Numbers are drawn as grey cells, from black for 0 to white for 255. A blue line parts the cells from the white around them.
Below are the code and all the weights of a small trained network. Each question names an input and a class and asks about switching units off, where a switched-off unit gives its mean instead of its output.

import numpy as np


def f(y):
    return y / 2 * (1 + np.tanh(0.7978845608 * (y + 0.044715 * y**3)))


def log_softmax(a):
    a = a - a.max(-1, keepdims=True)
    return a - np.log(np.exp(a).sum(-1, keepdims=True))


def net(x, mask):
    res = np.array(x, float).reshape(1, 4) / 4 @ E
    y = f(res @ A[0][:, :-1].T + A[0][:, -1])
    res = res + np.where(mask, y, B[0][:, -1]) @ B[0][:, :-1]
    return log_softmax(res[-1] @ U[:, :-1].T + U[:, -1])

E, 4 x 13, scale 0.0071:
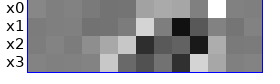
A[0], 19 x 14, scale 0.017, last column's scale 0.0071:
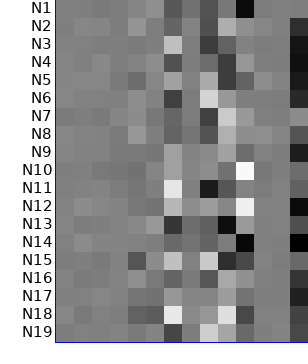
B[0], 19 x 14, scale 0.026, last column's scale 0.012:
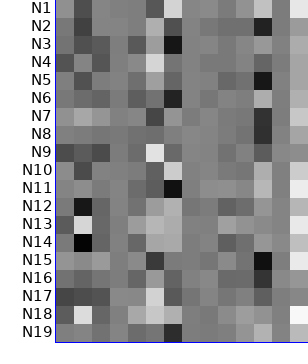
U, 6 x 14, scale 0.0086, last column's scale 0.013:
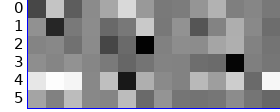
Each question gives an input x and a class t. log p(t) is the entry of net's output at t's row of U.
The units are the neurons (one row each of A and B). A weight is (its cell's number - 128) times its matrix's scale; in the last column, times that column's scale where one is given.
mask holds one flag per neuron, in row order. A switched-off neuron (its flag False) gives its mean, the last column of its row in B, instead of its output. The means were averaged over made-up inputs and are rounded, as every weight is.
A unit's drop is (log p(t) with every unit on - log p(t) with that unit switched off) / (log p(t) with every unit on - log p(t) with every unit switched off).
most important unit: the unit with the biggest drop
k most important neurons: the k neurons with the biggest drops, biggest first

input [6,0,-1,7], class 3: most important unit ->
N7
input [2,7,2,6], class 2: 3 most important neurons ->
N11, N3, N15
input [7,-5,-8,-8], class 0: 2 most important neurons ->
N18, N7
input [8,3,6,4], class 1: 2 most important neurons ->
N10, N12
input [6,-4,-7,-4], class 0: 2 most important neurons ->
N18, N1
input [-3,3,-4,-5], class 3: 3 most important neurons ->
N15, N13, N5
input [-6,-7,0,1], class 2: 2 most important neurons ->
N19, N6
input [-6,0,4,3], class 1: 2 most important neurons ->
N1, N18
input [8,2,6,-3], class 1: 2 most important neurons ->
N10, N12
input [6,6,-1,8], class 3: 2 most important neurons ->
N7, N1
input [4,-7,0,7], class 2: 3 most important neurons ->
N6, N19, N15
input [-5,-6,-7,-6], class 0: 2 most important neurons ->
N18, N11
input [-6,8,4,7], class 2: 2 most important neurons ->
N11, N3
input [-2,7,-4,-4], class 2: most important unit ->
N11
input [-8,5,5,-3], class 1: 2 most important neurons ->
N1, N14
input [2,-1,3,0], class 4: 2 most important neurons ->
N18, N14
